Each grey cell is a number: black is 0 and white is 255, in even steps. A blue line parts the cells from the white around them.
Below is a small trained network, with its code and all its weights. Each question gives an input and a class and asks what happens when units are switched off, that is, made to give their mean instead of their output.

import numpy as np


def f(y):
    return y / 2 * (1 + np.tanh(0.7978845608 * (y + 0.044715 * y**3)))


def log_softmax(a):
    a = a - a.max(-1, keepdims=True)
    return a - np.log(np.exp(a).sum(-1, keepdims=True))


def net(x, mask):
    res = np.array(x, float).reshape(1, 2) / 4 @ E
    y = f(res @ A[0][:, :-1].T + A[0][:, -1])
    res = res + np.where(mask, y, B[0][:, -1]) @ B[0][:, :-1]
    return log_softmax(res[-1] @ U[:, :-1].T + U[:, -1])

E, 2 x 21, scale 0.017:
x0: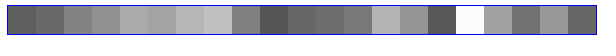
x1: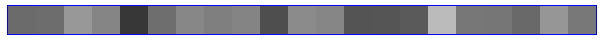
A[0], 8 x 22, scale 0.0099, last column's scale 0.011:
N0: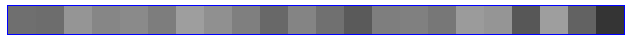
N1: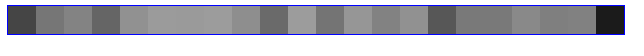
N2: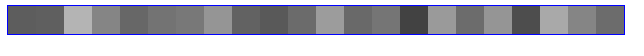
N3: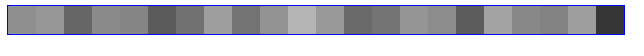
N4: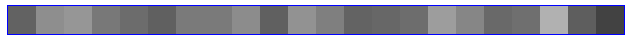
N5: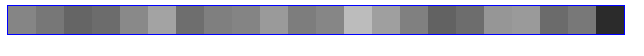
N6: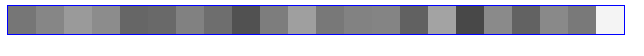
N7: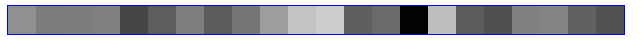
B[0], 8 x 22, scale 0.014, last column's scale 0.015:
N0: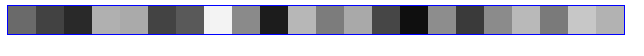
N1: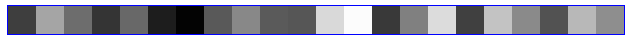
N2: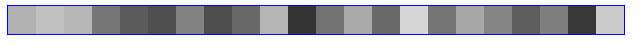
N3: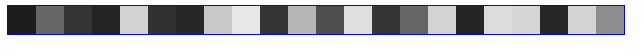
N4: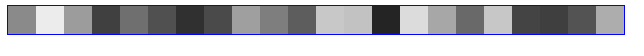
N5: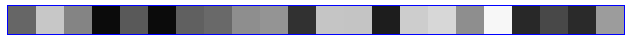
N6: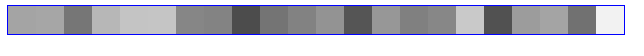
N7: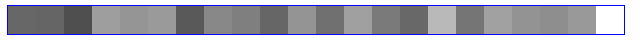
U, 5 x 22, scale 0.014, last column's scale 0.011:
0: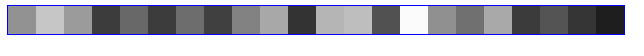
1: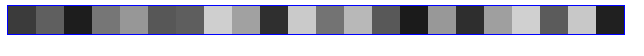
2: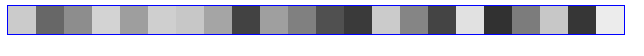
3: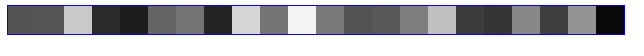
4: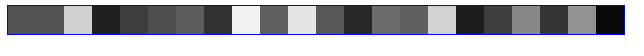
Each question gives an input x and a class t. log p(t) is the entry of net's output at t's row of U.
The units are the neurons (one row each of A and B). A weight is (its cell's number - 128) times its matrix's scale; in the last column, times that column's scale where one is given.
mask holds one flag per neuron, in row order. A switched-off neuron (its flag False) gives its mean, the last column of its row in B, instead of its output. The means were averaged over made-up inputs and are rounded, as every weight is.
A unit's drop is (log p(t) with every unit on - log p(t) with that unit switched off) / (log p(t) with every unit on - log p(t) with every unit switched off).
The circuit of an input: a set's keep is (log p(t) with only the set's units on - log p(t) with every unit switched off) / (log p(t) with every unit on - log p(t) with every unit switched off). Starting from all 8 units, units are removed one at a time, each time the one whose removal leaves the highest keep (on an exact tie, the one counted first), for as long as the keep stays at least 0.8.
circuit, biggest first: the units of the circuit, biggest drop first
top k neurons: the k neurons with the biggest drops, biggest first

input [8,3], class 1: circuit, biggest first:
[N0]
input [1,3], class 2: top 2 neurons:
[N5 N1]
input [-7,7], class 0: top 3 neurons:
[N2 N4 N0]
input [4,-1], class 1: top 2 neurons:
[N6 N2]
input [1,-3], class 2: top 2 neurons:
[N4 N2]
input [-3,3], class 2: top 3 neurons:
[N6 N0 N5]
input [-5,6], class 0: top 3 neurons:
[N2 N4 N0]
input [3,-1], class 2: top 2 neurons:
[N7 N3]
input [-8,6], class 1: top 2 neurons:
[N7 N3]
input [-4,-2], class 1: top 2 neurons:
[N2 N3]
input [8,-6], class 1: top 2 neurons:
[N0 N2]
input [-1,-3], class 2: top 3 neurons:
[N4 N2 N1]
